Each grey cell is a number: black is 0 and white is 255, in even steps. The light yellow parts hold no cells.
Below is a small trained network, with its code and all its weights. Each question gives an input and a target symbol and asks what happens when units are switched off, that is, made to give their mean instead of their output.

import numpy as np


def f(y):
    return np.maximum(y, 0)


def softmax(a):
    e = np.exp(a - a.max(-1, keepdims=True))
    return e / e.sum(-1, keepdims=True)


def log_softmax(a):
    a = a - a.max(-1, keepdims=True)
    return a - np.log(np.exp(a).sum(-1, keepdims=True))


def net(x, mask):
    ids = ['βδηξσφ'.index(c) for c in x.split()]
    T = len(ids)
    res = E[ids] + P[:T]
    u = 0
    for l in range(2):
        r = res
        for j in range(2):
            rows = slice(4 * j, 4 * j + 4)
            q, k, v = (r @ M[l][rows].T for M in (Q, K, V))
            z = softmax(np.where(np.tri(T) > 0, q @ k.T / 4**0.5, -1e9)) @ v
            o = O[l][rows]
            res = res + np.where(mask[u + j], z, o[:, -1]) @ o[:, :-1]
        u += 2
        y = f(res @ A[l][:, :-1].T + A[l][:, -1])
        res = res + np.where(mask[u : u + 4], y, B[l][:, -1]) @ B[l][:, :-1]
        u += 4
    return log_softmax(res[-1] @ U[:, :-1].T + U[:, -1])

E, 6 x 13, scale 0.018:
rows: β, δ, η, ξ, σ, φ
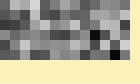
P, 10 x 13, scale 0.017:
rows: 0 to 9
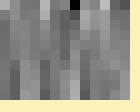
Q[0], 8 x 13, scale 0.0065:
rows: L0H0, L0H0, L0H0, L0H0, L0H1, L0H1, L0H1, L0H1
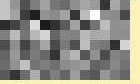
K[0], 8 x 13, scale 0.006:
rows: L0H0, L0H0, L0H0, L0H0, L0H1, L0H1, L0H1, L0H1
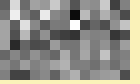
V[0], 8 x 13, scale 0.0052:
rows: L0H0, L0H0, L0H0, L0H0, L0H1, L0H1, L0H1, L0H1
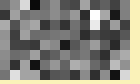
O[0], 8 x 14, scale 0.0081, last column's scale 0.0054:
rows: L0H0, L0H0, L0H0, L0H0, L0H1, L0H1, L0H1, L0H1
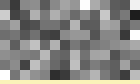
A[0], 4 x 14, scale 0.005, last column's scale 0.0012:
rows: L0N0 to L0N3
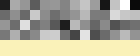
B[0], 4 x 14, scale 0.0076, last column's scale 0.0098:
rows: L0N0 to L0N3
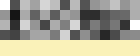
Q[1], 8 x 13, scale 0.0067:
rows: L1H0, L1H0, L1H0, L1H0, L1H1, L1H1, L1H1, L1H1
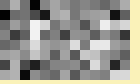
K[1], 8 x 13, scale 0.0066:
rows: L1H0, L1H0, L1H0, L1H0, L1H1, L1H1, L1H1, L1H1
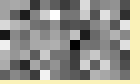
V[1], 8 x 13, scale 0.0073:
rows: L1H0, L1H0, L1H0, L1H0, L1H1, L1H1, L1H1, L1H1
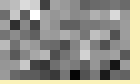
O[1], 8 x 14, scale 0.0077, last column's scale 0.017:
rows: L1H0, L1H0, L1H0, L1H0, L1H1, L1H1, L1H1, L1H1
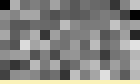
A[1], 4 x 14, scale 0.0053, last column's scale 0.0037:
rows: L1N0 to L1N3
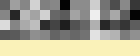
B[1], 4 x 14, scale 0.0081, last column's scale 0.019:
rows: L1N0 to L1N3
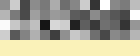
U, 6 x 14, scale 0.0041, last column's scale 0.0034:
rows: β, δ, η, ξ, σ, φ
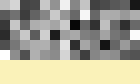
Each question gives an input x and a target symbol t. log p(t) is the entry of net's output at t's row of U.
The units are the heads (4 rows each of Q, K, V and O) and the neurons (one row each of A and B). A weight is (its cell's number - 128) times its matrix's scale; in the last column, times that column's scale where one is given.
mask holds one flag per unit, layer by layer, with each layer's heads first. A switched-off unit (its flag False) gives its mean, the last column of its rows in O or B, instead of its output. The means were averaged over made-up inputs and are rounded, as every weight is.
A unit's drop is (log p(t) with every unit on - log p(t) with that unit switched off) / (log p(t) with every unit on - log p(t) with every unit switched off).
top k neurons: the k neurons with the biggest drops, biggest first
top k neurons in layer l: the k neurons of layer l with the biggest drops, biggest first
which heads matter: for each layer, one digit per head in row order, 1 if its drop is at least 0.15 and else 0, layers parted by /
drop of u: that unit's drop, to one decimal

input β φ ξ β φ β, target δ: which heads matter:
01 / 11
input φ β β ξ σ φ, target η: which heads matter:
11 / 10
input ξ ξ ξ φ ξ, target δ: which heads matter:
00 / 11
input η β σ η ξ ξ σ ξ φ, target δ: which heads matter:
11 / 01
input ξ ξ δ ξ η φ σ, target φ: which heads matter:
01 / 10
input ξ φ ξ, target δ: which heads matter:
10 / 11
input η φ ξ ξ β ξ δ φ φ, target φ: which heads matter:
00 / 10
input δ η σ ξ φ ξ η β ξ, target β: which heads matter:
11 / 01
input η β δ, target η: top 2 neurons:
[L0N2, L1N3]
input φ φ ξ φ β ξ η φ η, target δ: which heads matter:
01 / 01
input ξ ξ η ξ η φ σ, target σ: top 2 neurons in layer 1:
[L1N0, L1N1]
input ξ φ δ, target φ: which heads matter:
10 / 10
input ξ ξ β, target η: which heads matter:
00 / 10
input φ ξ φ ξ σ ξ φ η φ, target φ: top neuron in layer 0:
[L0N2]
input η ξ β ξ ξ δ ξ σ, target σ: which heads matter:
10 / 01
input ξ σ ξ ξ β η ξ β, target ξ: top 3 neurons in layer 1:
[L1N1, L1N2, L1N0]
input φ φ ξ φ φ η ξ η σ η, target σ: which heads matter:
00 / 01
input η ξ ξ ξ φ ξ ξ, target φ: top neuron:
[L0N3]
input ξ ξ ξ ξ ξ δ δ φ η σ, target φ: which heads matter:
11 / 10
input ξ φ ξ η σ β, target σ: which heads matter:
11 / 01
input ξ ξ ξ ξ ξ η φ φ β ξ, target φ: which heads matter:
10 / 10
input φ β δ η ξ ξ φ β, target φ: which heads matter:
00 / 10
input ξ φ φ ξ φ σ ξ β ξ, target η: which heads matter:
00 / 10
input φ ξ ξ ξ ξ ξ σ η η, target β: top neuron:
[L0N2]
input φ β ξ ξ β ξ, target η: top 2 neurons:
[L1N2, L1N0]
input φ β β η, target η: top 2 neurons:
[L0N2, L1N3]
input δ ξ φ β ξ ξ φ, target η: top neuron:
[L1N2]
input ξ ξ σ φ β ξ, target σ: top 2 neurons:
[L0N2, L1N0]
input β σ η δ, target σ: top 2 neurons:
[L1N0, L1N1]
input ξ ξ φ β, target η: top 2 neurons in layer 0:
[L0N0, L0N1]
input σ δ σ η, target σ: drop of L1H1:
0.1
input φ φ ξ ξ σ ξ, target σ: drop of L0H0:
0.3
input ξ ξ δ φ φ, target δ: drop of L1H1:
0.2
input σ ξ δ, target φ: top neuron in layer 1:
[L1N1]
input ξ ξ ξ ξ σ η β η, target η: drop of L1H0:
0.3
